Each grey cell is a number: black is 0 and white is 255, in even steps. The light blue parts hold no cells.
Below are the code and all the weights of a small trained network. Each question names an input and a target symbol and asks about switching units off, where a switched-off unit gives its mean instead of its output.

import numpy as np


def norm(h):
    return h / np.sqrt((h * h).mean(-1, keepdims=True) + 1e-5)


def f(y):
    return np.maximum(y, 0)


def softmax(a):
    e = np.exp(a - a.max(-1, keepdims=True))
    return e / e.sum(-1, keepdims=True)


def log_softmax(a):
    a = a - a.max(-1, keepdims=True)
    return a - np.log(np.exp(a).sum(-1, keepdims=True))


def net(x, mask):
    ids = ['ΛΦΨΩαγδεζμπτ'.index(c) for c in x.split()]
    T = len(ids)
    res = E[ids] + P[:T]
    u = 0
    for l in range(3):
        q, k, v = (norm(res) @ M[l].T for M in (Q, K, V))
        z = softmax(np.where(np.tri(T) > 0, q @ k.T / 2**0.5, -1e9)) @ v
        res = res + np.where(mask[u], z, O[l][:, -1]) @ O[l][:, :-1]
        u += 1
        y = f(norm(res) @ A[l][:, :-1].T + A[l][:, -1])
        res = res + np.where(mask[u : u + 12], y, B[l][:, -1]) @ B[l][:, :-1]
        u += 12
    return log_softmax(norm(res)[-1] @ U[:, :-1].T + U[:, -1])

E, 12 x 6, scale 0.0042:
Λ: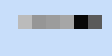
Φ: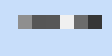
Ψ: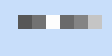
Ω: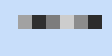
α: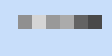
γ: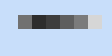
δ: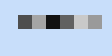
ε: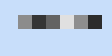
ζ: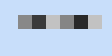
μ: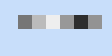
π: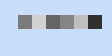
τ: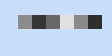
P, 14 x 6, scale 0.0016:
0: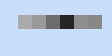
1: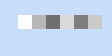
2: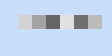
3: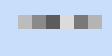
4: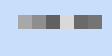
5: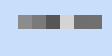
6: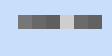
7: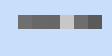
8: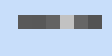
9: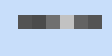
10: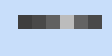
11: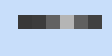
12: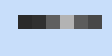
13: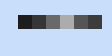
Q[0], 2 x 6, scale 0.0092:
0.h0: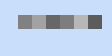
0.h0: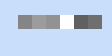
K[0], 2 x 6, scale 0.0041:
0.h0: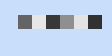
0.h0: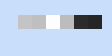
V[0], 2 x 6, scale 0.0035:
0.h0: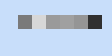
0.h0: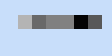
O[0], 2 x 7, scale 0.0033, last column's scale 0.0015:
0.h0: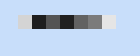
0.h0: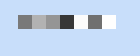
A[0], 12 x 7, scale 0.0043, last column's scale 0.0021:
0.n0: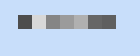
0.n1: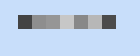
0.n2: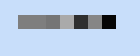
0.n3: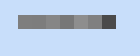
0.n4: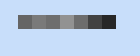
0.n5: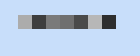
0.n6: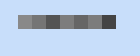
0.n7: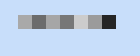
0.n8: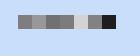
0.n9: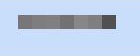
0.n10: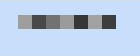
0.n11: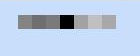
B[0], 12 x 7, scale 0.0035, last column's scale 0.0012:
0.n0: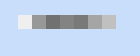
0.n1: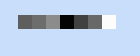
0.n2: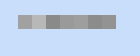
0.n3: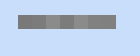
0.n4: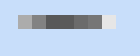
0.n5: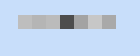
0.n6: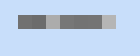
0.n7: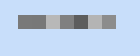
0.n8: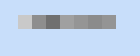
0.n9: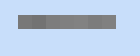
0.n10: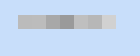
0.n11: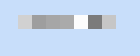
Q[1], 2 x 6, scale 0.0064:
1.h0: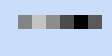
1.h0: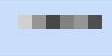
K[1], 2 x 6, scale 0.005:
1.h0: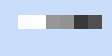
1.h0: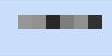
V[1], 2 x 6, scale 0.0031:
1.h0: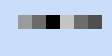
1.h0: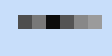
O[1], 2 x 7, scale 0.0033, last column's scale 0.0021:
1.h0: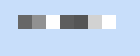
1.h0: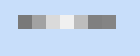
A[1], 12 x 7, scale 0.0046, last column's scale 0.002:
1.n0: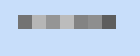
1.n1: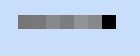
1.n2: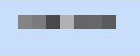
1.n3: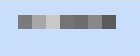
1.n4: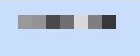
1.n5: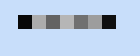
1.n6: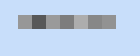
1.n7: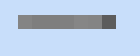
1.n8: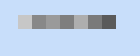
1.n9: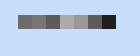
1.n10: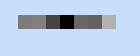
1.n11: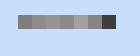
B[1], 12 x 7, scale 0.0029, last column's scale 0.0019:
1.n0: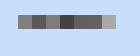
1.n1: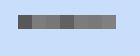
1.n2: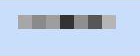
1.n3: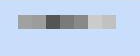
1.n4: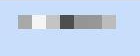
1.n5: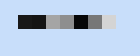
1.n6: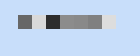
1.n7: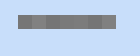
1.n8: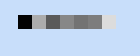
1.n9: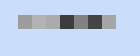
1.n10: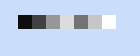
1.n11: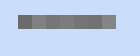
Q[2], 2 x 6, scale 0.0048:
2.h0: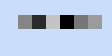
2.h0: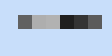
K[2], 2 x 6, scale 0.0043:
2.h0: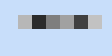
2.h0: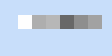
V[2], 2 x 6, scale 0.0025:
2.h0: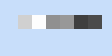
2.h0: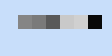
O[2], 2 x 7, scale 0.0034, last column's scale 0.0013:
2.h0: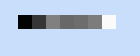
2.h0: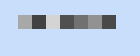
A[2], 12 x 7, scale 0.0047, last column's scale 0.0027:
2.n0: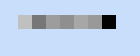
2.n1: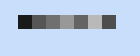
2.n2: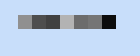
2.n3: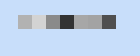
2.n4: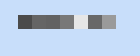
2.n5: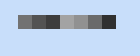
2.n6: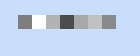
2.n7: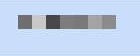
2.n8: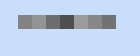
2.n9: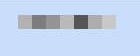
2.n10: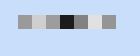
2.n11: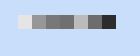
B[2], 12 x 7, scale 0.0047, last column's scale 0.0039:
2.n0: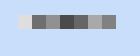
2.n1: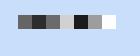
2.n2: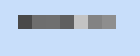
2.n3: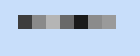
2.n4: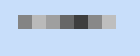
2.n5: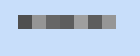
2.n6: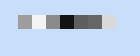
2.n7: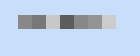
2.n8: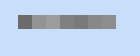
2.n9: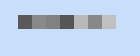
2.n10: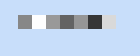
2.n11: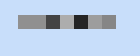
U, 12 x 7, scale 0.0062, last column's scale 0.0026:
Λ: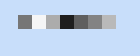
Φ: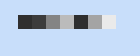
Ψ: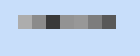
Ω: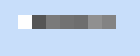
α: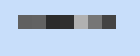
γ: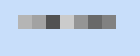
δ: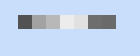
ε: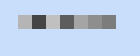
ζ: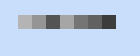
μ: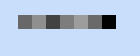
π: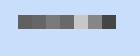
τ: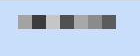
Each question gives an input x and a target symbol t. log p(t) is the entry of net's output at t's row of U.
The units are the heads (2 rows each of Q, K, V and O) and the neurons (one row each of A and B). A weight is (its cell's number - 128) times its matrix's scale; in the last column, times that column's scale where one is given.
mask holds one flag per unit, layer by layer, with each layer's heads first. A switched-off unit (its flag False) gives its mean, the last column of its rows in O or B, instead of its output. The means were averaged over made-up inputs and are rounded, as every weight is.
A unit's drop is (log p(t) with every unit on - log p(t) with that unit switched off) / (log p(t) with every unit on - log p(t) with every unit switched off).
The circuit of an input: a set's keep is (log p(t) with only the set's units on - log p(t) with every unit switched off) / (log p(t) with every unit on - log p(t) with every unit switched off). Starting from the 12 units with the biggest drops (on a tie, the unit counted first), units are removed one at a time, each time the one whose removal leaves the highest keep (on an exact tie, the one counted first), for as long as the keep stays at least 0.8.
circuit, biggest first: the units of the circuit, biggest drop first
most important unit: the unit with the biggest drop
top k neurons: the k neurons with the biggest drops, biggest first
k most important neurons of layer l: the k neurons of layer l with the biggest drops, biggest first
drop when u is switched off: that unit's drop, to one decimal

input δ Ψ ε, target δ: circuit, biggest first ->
2.n1, 2.n6
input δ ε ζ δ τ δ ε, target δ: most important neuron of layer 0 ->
0.n1
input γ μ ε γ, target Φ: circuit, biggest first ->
0.h0, 2.n1
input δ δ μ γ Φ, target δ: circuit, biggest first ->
1.h0, 2.n6, 2.n1
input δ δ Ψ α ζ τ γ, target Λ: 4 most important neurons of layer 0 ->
0.n5, 0.n10, 0.n11, 0.n1
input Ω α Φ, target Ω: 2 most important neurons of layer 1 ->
1.n5, 1.n6
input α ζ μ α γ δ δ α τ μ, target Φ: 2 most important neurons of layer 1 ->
1.n10, 1.n4
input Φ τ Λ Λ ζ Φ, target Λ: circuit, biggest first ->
0.h0, 1.h0
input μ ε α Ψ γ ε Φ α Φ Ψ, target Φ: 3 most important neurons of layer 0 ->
0.n1, 0.n10, 0.n5
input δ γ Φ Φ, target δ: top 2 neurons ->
2.n1, 2.n6
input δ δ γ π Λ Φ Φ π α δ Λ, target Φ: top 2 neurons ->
1.n10, 2.n6
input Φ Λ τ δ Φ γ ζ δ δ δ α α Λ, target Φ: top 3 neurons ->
1.n10, 2.n6, 2.n10
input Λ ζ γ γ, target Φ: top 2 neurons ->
1.n5, 2.n1
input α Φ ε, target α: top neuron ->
2.n1
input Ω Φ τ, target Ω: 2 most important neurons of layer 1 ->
1.n10, 1.n5
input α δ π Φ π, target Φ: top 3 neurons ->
1.n10, 0.n11, 0.n10
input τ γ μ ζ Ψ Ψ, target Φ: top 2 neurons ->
0.n1, 1.n10
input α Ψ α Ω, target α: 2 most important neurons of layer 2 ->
2.n1, 2.n2
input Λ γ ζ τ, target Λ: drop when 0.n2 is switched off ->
0.0
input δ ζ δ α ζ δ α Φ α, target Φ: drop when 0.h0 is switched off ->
1.6
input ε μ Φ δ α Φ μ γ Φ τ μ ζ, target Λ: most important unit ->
0.n10
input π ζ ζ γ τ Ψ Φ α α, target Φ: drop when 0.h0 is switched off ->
1.7
